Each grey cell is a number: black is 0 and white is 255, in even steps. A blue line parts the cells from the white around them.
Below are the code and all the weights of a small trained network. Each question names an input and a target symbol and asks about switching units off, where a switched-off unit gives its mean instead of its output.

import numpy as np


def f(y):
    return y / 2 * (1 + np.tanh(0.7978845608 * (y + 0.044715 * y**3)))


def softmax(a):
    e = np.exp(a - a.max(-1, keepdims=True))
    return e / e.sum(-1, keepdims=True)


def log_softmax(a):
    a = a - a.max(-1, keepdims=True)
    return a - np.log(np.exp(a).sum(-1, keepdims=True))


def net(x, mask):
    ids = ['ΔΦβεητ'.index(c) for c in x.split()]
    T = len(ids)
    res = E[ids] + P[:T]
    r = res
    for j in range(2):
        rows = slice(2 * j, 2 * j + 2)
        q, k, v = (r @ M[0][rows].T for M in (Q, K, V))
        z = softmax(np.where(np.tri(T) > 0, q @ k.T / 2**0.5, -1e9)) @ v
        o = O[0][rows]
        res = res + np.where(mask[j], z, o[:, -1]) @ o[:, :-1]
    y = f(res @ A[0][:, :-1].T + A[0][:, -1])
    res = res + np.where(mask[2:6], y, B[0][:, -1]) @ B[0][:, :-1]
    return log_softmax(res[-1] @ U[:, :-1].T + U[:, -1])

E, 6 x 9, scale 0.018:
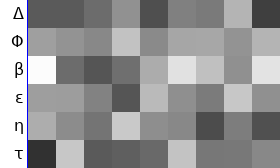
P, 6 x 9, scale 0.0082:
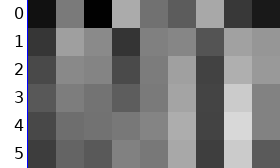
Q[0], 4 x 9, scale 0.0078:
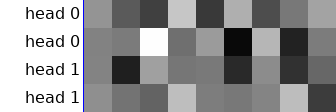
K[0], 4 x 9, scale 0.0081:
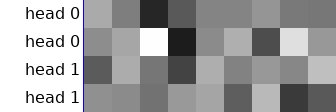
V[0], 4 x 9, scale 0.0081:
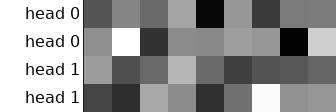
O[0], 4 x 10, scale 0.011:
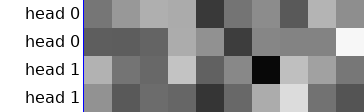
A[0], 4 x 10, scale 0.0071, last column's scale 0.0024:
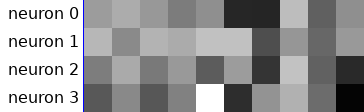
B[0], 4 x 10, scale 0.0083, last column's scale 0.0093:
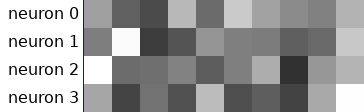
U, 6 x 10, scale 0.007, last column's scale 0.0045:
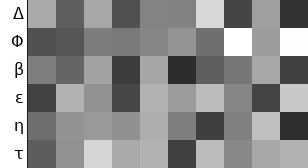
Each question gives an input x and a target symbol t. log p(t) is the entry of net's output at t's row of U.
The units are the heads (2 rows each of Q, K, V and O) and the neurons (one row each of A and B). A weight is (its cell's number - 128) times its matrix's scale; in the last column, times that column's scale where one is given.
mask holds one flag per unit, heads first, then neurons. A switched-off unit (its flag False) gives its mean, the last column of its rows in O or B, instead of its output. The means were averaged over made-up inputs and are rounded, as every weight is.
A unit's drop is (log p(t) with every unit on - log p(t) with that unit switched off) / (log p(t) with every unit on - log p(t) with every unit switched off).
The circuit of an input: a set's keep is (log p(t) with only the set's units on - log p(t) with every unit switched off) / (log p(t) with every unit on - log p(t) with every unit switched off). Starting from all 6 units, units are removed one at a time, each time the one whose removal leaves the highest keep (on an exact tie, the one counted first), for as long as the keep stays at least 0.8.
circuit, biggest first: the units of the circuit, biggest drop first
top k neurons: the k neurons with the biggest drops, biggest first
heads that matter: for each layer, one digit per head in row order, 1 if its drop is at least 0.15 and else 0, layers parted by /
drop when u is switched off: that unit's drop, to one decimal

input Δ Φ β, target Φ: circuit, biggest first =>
head 1
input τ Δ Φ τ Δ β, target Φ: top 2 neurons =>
neuron 3; neuron 2
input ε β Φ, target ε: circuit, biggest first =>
head 0; head 1
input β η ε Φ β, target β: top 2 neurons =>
neuron 3; neuron 0
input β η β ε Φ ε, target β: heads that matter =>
10
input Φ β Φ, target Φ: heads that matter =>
01
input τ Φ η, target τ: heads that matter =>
10
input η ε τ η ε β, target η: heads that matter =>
01
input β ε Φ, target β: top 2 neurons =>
neuron 3; neuron 0
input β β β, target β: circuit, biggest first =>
head 0; neuron 3
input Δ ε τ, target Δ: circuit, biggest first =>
neuron 2; head 0; head 1
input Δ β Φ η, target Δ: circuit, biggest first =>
neuron 2; head 0
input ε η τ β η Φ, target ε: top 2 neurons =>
neuron 1; neuron 3
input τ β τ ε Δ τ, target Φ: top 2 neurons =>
neuron 3; neuron 1
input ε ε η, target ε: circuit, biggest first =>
head 0; neuron 1; neuron 3
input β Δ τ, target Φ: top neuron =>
neuron 1
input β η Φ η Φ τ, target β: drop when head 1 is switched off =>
-0.2
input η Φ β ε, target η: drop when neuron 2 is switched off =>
0.1
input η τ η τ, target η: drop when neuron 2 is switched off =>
0.0
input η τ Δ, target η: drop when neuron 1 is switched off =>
0.0
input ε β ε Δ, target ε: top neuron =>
neuron 3
